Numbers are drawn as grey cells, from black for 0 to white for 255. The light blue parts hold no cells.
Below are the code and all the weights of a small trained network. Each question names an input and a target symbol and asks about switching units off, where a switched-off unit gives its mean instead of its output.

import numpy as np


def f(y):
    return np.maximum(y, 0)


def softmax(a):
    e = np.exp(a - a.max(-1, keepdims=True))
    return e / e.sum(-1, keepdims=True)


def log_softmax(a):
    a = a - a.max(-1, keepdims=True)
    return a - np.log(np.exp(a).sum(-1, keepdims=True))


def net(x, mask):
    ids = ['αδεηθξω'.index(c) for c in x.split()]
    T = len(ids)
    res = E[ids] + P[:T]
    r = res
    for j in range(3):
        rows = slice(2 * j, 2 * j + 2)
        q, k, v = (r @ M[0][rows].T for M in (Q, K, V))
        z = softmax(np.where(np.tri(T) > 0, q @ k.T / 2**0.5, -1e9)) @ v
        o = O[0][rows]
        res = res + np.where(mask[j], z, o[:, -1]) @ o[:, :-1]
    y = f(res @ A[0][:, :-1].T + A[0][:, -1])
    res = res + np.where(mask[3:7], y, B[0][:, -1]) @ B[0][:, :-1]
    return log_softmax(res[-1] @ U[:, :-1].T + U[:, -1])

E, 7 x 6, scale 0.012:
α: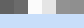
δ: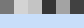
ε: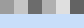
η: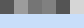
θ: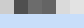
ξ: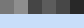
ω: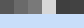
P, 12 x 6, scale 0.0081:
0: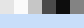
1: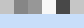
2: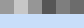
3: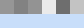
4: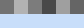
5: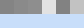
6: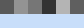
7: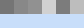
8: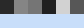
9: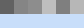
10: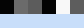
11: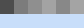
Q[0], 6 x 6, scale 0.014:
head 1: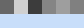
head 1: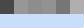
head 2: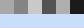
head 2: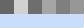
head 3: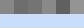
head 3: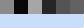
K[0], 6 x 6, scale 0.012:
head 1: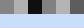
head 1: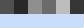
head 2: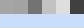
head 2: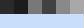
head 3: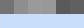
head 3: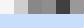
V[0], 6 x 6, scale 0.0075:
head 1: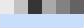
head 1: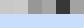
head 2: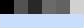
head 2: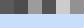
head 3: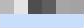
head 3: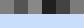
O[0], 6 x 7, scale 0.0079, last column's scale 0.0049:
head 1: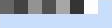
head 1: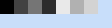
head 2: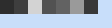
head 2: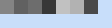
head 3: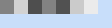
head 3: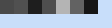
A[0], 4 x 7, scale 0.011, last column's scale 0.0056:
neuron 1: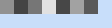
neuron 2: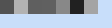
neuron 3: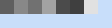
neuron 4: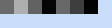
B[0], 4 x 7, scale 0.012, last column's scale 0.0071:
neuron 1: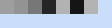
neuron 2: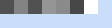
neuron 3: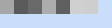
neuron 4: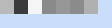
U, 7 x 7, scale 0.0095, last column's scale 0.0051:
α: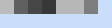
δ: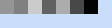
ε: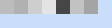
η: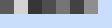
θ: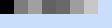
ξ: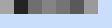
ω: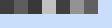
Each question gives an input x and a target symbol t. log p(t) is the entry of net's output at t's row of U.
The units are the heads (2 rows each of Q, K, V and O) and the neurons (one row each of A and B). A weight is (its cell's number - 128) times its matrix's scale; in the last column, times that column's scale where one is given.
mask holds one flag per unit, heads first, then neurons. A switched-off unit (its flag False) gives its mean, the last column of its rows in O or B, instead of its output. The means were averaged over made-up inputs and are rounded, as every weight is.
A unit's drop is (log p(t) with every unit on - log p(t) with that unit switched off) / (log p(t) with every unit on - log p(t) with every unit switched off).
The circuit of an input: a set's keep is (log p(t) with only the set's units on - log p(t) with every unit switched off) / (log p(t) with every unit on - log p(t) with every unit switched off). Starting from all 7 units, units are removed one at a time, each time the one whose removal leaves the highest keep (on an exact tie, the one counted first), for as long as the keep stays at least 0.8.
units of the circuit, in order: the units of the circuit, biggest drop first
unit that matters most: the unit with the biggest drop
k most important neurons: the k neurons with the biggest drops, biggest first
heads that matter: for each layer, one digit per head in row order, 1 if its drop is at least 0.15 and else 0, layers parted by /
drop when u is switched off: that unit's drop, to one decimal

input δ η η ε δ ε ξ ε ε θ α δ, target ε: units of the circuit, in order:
head 1
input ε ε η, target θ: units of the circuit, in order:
head 1; head 2
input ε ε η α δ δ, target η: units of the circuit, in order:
head 2; neuron 4
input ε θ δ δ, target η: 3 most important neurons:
neuron 4; neuron 3; neuron 2
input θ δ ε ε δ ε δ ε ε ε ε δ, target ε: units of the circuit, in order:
head 1; neuron 1
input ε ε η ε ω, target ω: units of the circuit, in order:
neuron 3; neuron 2; neuron 4
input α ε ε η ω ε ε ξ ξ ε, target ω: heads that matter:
101
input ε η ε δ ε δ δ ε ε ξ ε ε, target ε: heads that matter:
100
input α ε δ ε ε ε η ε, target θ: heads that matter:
010
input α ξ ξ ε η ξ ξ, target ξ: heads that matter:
000
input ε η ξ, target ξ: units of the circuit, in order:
neuron 4; neuron 2; neuron 3
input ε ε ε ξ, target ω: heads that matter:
110
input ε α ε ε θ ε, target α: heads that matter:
010
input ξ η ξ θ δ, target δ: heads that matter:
000
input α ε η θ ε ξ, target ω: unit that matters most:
neuron 3
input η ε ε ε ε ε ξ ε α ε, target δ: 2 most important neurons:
neuron 3; neuron 2
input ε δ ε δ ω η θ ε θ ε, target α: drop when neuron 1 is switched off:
-0.1
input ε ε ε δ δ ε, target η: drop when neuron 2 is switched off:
0.0
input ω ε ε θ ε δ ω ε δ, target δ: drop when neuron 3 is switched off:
0.0
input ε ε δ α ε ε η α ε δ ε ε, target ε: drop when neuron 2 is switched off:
0.1
